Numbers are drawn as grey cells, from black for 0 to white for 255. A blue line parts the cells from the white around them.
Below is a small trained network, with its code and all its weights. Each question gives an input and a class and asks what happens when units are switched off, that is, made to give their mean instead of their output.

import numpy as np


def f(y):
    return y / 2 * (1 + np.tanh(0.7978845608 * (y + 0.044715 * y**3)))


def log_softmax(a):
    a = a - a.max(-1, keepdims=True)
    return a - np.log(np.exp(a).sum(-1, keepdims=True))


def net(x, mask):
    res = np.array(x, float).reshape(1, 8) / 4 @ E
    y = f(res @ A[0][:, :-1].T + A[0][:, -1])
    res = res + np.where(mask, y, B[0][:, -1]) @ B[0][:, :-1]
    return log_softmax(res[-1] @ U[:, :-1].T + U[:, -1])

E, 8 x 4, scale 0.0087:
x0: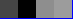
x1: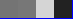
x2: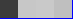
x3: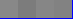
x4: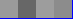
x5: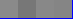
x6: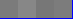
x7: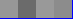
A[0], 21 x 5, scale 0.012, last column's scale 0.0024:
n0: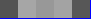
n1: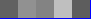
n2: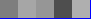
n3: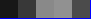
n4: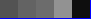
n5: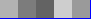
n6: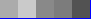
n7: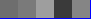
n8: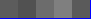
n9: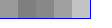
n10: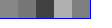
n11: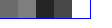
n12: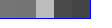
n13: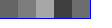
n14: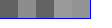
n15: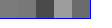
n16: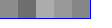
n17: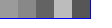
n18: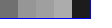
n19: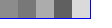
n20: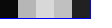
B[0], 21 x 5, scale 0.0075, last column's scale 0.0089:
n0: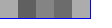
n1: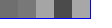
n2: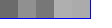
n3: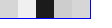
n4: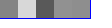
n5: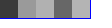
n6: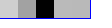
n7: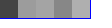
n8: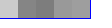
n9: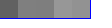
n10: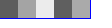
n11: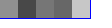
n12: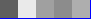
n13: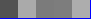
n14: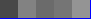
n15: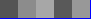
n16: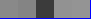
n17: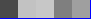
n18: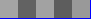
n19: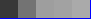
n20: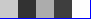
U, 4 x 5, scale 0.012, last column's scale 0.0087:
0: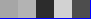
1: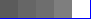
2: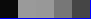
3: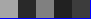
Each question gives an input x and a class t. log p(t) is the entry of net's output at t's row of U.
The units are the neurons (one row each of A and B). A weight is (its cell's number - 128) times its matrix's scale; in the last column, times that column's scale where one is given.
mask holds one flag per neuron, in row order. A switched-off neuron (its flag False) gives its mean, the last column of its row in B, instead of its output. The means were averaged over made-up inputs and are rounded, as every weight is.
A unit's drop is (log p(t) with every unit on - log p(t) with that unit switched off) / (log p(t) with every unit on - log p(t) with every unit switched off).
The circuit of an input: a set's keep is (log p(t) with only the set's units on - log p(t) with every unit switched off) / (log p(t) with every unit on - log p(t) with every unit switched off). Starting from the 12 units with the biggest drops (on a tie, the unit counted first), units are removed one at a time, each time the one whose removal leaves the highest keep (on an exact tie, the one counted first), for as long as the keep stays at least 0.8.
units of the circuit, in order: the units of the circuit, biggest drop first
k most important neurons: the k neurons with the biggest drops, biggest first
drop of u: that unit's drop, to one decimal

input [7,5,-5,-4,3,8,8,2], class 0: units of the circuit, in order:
[n3, n20]
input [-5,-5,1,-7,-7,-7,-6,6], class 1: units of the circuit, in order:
[n3]
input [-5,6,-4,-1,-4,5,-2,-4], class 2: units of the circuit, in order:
[n7, n20]
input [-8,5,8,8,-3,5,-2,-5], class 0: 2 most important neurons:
[n6, n2]
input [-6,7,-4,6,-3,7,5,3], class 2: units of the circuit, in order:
[n7, n20]
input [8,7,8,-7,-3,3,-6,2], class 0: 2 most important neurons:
[n3, n12]
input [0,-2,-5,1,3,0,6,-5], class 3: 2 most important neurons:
[n3, n11]
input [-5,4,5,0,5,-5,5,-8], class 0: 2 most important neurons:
[n6, n2]
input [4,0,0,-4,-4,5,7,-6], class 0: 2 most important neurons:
[n3, n20]
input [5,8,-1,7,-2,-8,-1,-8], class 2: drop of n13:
0.1
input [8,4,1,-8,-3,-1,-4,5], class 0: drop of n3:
0.5
